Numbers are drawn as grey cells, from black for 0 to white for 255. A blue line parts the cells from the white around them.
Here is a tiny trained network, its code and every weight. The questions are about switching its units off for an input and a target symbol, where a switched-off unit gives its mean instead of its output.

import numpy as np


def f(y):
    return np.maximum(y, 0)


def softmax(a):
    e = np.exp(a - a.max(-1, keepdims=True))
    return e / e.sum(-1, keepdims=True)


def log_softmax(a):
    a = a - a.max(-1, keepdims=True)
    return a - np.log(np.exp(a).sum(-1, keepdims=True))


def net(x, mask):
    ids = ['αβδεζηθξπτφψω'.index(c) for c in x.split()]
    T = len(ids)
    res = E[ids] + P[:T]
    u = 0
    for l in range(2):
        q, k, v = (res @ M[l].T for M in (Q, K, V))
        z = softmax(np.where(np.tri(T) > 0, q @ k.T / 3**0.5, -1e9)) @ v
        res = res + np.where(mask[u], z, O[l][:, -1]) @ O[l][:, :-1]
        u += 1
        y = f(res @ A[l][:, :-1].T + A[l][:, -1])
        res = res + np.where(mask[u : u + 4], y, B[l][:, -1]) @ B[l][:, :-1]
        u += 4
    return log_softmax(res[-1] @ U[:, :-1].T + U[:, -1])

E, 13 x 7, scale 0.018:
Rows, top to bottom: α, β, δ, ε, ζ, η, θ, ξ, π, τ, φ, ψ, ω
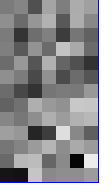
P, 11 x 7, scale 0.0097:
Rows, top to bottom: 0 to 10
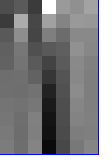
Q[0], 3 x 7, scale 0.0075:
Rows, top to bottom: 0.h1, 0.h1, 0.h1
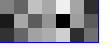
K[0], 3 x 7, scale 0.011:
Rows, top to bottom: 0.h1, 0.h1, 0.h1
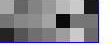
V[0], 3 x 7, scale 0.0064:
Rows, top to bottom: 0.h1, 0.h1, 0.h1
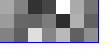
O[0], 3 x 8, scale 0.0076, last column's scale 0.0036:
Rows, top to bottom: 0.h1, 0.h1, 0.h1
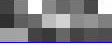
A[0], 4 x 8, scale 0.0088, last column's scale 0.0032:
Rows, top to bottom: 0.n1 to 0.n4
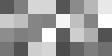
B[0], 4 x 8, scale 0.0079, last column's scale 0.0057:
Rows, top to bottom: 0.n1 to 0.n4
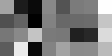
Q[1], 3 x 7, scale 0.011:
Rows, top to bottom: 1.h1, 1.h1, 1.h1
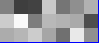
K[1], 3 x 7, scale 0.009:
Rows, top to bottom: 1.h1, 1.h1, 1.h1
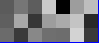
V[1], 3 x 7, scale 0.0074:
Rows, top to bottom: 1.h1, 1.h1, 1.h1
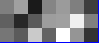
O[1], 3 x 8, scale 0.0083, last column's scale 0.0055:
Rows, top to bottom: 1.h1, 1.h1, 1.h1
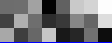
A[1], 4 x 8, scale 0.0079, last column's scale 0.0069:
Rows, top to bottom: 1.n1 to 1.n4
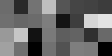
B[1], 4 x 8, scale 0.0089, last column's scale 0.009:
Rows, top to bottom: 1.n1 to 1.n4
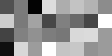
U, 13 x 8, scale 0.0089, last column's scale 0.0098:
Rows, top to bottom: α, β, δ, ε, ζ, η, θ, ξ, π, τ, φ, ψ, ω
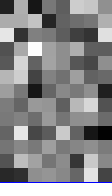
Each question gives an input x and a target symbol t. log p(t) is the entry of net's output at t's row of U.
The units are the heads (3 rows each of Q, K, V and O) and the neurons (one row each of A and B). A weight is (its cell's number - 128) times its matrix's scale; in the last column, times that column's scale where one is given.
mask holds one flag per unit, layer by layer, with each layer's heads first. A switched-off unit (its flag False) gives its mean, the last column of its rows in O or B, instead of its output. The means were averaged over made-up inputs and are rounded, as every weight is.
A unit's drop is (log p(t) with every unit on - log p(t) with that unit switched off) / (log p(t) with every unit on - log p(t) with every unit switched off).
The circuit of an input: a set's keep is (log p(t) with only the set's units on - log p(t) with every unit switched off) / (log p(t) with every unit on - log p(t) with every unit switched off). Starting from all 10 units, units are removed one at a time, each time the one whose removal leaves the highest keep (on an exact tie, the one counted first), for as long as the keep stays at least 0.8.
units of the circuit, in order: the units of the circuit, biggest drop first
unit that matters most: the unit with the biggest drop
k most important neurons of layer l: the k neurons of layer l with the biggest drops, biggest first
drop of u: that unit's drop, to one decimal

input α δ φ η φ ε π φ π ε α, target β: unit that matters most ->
0.n3
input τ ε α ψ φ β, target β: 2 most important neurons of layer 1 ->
[1.n2 1.n1]
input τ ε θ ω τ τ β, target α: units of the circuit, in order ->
[1.h1 0.n4]
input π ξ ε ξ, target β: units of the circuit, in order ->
[0.n3 1.n4]
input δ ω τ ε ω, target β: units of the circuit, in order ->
[0.h1 1.n2 1.h1]
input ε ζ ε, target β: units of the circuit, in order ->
[0.h1 1.h1]
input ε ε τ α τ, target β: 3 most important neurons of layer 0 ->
[0.n1 0.n2 0.n3]
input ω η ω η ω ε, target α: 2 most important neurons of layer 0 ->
[0.n3 0.n2]
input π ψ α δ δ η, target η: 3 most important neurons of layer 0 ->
[0.n1 0.n3 0.n2]
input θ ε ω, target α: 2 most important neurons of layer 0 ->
[0.n1 0.n4]
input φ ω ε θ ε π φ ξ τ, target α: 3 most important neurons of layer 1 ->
[1.n3 1.n2 1.n4]
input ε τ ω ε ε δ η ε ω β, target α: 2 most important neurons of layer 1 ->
[1.n3 1.n4]
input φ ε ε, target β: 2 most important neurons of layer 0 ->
[0.n3 0.n1]
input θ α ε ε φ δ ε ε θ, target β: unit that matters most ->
0.n1
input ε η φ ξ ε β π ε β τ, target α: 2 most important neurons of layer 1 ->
[1.n3 1.n4]
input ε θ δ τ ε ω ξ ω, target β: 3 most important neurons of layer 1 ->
[1.n2 1.n1 1.n3]
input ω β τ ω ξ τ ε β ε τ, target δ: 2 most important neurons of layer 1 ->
[1.n2 1.n4]
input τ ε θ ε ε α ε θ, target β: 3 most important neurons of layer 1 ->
[1.n2 1.n1 1.n3]
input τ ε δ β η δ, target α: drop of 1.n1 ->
-0.1
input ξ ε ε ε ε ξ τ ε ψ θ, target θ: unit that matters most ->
1.h1
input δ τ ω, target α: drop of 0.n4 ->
0.1
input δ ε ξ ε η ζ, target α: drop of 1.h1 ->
0.1
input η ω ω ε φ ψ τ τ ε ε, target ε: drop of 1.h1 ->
0.5
